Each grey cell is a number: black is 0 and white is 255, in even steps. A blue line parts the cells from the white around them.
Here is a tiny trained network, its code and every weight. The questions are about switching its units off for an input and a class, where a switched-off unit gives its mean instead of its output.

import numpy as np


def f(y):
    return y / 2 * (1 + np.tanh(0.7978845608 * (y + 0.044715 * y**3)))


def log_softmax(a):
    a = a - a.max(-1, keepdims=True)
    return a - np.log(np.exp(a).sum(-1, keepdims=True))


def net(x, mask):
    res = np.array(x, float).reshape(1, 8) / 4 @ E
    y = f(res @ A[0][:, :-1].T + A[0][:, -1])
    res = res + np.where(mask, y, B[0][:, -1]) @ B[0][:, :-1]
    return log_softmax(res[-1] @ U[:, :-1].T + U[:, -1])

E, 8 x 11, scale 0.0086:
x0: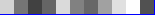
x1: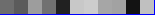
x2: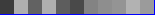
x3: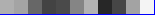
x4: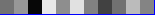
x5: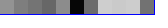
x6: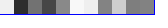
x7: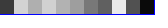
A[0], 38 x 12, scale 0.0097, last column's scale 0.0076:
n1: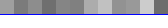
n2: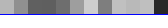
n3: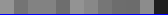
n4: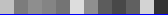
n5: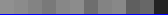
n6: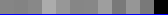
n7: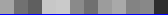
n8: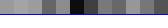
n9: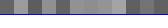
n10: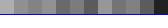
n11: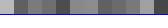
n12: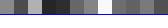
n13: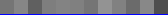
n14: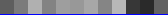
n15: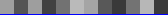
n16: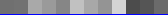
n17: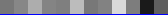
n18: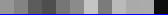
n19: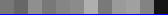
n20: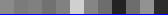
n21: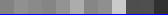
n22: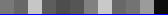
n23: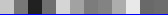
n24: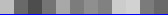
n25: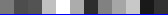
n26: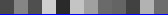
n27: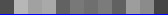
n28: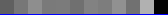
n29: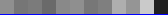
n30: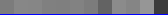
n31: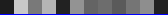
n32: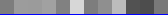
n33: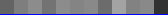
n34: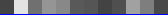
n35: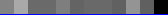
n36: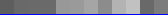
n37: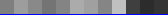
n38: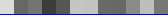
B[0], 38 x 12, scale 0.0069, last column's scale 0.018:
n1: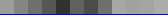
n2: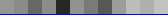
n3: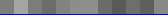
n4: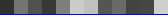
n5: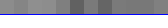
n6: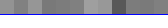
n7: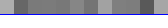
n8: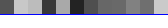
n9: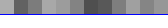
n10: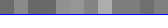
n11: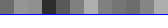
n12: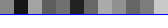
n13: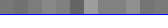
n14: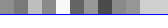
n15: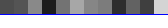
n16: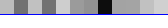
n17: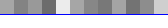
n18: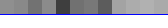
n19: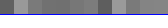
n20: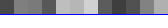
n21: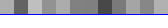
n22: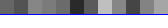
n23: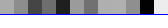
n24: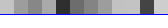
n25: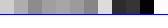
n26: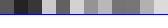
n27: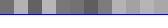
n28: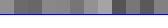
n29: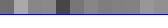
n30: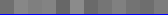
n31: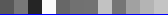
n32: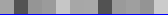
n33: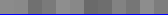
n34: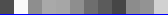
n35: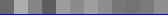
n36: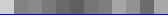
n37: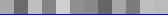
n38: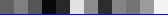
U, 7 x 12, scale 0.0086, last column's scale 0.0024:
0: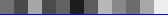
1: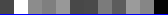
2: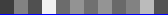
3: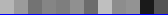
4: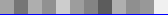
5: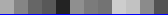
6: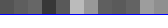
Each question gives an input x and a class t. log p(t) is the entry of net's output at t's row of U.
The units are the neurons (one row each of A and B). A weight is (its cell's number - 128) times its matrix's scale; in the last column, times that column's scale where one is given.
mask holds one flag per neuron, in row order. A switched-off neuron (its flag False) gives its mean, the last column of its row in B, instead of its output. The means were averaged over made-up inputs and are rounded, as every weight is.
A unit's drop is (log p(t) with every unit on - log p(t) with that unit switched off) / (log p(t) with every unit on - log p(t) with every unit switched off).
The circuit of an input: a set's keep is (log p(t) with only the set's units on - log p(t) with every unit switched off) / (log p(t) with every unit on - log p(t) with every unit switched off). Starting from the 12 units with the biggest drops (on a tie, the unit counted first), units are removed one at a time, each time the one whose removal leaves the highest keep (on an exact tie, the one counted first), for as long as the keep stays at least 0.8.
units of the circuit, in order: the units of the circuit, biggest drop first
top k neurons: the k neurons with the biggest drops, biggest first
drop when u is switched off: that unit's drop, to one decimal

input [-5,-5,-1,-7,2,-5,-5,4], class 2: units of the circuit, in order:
[n31]
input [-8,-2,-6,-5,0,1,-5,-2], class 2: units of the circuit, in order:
[n31, n15]
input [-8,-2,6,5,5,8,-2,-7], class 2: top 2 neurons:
[n31, n26]
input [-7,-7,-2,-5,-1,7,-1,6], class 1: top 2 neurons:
[n8, n34]
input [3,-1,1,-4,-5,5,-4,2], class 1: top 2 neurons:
[n8, n23]
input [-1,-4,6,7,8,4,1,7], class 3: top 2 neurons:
[n23, n25]
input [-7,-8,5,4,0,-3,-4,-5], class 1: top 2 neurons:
[n8, n34]
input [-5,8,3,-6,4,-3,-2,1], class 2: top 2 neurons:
[n26, n31]
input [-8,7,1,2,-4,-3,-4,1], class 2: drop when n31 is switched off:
0.5
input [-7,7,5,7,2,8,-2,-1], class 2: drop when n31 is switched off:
0.1
